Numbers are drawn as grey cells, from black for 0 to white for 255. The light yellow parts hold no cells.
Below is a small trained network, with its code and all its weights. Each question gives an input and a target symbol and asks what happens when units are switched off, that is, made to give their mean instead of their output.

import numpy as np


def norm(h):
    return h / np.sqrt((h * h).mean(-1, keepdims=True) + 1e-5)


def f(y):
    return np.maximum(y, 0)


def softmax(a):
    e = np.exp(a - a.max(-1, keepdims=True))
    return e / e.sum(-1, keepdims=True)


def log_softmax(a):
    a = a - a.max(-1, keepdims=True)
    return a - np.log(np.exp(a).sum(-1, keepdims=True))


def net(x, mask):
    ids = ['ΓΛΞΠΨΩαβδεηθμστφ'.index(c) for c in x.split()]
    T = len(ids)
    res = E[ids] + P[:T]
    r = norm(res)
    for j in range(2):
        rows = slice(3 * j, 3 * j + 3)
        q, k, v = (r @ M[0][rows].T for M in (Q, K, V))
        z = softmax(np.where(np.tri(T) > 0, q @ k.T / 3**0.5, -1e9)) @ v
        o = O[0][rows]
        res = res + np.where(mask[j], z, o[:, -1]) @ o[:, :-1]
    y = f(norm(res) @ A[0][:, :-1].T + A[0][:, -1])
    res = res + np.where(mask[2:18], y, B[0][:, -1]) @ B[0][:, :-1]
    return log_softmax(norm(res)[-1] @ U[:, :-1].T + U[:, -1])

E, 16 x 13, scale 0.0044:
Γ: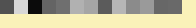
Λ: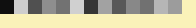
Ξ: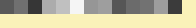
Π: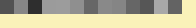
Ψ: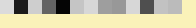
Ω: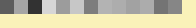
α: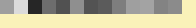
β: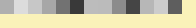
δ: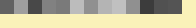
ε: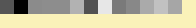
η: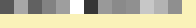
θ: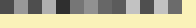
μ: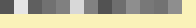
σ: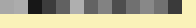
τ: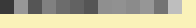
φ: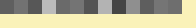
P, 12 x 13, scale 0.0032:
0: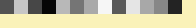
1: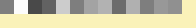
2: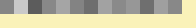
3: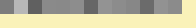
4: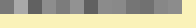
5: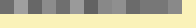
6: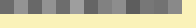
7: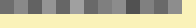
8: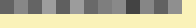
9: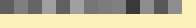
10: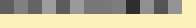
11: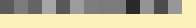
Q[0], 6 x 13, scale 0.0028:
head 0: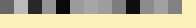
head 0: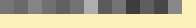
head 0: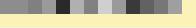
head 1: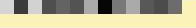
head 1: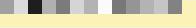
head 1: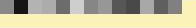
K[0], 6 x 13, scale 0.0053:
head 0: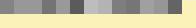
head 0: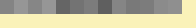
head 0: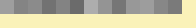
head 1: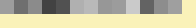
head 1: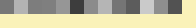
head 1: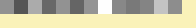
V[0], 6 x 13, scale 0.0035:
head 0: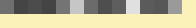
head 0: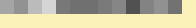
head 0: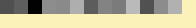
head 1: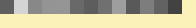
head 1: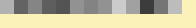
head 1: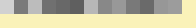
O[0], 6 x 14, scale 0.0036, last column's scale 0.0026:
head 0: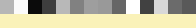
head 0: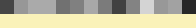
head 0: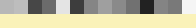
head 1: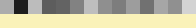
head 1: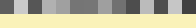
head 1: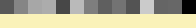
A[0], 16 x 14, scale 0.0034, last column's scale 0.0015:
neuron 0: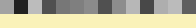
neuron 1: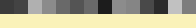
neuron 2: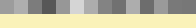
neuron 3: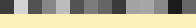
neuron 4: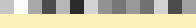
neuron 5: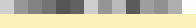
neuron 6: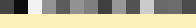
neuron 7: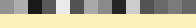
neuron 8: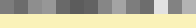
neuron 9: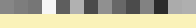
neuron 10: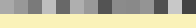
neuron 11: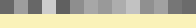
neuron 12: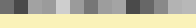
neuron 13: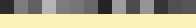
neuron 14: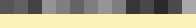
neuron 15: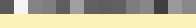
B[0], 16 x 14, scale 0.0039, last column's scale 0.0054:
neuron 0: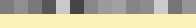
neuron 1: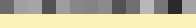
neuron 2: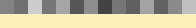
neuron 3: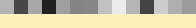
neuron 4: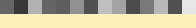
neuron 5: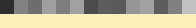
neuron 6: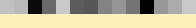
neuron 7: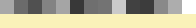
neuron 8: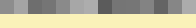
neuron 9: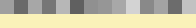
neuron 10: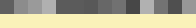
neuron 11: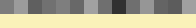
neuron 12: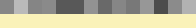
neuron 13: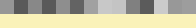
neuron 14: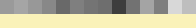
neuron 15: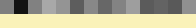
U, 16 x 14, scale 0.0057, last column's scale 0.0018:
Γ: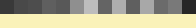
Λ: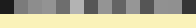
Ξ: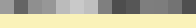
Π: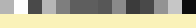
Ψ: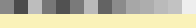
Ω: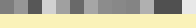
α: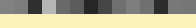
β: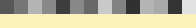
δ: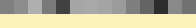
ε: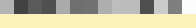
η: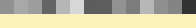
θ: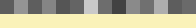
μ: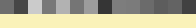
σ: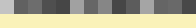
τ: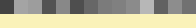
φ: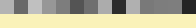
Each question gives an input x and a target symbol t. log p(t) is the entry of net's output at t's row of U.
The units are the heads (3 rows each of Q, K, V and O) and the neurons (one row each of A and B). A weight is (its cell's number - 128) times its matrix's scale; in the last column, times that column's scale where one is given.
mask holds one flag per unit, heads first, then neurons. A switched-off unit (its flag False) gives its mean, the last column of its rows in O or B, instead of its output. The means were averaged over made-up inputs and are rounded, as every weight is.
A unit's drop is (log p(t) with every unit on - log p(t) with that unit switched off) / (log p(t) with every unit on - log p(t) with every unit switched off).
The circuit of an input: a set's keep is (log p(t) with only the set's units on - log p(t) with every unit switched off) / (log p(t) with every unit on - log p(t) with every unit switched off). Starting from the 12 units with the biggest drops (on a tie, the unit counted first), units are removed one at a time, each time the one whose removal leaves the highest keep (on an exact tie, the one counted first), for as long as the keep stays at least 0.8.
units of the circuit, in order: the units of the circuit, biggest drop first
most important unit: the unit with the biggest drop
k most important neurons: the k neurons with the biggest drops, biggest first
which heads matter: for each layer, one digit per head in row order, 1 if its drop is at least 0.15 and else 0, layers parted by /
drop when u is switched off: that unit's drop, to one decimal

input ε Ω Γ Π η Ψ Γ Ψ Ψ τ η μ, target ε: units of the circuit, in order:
[head 0; neuron 3]
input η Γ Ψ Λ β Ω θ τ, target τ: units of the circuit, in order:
[head 0; neuron 1; neuron 7; neuron 4]
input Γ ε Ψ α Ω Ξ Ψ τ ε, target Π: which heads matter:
11
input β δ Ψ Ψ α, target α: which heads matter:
10
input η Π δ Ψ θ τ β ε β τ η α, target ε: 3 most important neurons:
[neuron 6; neuron 13; neuron 9]
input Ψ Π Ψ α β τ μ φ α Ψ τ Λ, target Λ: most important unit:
neuron 7
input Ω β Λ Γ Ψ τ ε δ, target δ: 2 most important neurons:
[neuron 7; neuron 6]
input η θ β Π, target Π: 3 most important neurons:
[neuron 4; neuron 12; neuron 14]
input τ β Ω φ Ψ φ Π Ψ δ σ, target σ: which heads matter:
10
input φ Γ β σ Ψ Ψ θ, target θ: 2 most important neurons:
[neuron 4; neuron 7]
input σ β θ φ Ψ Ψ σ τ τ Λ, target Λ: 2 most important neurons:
[neuron 7; neuron 6]
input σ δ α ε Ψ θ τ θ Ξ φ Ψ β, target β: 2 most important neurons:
[neuron 4; neuron 7]
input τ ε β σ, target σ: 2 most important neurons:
[neuron 7; neuron 6]
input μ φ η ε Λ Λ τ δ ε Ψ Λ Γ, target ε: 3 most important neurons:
[neuron 3; neuron 4; neuron 12]
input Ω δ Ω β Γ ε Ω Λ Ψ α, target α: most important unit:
neuron 4
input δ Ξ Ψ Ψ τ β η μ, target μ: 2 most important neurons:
[neuron 15; neuron 4]
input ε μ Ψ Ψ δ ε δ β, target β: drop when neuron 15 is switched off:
0.0
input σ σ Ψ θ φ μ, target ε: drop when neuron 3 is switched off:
0.1
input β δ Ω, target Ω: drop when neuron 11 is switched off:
0.2
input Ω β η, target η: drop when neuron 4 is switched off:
0.3
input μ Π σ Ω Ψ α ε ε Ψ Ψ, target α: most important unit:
head 1
